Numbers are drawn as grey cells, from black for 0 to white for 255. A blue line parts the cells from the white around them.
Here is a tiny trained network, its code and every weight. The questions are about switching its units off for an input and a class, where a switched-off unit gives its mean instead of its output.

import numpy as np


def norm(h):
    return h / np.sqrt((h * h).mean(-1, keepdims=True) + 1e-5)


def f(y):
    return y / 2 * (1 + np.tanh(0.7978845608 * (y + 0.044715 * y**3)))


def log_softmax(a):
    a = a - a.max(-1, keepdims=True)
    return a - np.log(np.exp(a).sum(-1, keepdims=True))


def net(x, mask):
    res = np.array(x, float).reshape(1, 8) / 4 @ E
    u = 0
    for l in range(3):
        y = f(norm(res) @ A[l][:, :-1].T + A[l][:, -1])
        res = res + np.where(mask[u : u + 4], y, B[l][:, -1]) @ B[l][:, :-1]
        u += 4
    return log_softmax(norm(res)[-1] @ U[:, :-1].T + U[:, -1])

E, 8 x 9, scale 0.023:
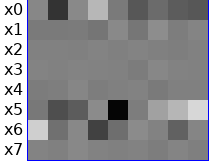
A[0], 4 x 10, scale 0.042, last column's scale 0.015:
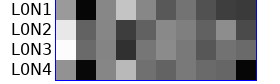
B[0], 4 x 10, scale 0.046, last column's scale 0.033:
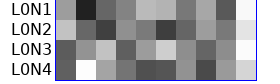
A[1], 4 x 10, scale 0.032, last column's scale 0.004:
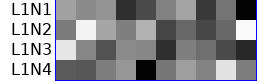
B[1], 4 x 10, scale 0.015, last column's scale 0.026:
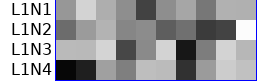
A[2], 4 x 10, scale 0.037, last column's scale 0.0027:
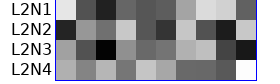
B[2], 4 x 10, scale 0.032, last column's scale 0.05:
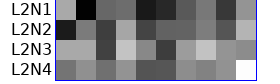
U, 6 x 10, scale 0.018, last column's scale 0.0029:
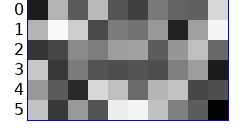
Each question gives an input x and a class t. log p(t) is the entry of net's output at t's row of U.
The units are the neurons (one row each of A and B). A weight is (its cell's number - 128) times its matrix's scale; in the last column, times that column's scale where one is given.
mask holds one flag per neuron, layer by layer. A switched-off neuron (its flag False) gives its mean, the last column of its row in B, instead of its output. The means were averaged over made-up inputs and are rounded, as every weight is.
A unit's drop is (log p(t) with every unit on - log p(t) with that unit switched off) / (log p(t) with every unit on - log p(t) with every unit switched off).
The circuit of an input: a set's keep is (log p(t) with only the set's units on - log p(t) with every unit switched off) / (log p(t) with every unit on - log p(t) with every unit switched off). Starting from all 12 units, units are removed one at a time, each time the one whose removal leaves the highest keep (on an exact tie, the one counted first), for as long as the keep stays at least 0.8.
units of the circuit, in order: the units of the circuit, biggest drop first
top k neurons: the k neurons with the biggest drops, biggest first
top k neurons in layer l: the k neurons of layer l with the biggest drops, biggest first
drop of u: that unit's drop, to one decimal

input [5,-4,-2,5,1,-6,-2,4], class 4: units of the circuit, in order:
L0N1
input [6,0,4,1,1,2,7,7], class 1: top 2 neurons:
L0N4, L0N3
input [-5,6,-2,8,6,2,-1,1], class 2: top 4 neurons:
L0N1, L0N2, L0N4, L0N3
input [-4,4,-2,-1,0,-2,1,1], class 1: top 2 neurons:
L0N1, L2N2
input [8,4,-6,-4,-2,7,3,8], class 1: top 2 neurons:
L0N4, L1N3
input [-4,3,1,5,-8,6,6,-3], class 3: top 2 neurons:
L0N2, L0N4
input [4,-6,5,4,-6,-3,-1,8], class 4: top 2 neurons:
L0N1, L0N3
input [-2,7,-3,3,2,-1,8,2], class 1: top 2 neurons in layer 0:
L0N1, L0N3
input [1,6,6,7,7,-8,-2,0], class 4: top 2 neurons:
L0N4, L0N3
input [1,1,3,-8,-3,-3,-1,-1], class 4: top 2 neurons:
L0N3, L0N2
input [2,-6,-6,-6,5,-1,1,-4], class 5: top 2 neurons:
L0N1, L0N3
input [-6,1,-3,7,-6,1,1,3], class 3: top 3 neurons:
L0N4, L0N3, L1N2
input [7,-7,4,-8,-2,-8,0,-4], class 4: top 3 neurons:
L0N1, L0N3, L2N3
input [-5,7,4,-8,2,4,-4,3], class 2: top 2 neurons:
L0N1, L0N2
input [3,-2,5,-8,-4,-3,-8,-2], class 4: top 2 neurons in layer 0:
L0N3, L0N2
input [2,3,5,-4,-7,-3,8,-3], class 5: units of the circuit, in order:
L0N3
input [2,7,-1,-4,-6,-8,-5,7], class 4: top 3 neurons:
L0N4, L0N3, L0N2
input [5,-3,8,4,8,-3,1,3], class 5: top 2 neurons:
L0N1, L0N2
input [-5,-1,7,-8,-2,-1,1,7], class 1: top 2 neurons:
L0N1, L2N2
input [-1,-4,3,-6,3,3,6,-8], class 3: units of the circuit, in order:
L0N2
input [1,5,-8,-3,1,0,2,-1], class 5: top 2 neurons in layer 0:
L0N1, L0N3
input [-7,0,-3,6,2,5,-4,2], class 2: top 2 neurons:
L0N1, L0N2
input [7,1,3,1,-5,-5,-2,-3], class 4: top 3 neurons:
L0N1, L0N3, L2N3
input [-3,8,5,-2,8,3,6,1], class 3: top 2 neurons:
L0N2, L0N4
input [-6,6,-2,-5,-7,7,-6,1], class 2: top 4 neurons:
L0N1, L0N2, L1N4, L0N4
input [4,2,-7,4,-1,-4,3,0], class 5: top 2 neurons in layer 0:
L0N1, L0N3
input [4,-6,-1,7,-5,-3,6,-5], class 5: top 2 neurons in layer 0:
L0N1, L0N3
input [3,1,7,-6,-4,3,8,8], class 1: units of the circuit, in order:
L0N3
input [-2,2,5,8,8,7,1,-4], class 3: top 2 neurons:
L0N3, L0N4
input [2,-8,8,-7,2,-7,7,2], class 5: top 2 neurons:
L0N3, L0N4
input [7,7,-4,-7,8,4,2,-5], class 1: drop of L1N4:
0.0
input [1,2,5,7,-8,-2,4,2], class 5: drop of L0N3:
0.5
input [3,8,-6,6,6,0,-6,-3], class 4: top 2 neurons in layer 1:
L1N2, L1N3
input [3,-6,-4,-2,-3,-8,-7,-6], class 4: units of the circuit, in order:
L0N4
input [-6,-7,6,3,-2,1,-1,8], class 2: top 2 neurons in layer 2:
L2N4, L2N2
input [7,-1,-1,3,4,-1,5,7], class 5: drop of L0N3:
0.4
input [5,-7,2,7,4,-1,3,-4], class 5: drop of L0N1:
1.0
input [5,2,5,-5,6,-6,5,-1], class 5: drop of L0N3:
0.3
